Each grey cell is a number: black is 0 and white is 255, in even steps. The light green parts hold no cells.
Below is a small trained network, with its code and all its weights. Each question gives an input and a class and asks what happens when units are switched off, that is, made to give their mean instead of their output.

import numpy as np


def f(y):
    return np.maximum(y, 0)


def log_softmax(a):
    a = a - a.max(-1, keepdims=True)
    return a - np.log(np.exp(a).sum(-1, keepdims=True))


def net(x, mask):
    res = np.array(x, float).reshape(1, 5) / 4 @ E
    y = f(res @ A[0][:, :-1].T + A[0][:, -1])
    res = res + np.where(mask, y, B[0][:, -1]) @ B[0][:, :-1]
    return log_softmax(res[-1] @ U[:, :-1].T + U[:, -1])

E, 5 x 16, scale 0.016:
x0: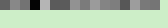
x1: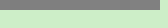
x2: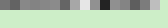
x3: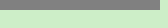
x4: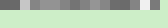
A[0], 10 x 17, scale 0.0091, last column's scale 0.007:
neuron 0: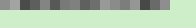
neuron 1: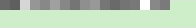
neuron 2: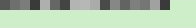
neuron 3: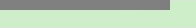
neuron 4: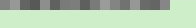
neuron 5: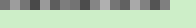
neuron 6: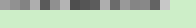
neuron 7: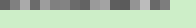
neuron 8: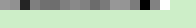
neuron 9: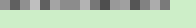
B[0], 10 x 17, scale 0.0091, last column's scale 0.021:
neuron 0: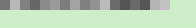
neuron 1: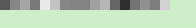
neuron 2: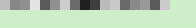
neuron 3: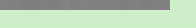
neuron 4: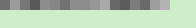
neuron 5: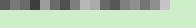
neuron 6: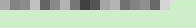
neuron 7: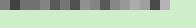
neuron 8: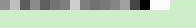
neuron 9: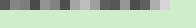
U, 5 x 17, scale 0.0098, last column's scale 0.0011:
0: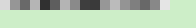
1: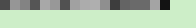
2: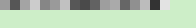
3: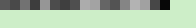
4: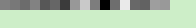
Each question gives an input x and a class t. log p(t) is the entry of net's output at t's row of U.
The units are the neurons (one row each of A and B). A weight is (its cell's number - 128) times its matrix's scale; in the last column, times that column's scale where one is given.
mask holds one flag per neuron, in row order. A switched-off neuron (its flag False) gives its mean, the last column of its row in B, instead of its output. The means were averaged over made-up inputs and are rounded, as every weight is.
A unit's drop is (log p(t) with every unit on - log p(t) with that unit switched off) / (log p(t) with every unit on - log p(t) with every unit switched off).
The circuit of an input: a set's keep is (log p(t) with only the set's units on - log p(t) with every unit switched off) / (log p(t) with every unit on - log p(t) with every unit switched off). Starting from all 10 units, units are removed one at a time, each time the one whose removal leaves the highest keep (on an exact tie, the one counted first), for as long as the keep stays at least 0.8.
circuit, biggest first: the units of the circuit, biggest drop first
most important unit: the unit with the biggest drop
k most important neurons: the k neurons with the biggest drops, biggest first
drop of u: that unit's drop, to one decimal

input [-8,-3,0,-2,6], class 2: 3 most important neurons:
neuron 6; neuron 8; neuron 5
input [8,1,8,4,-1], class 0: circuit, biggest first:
neuron 2
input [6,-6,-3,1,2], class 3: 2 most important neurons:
neuron 8; neuron 7
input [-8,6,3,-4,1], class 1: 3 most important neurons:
neuron 9; neuron 1; neuron 8
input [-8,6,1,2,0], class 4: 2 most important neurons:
neuron 9; neuron 2
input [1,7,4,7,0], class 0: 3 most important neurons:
neuron 2; neuron 5; neuron 1
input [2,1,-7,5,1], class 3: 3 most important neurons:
neuron 8; neuron 5; neuron 7
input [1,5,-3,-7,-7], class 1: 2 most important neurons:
neuron 2; neuron 0
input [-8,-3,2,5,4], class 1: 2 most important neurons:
neuron 9; neuron 2
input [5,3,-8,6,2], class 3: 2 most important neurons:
neuron 7; neuron 8
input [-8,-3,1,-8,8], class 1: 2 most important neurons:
neuron 9; neuron 2
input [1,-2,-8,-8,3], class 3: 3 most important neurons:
neuron 5; neuron 2; neuron 7
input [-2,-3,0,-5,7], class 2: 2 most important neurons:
neuron 8; neuron 5
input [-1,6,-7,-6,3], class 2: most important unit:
neuron 6
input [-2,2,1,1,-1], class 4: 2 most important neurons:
neuron 2; neuron 1
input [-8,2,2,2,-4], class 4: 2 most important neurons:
neuron 9; neuron 2
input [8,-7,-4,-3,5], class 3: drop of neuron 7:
0.2
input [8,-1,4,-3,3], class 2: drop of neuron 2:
0.6
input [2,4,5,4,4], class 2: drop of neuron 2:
0.4
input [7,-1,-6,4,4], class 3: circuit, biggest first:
neuron 7
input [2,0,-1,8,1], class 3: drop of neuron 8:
0.5
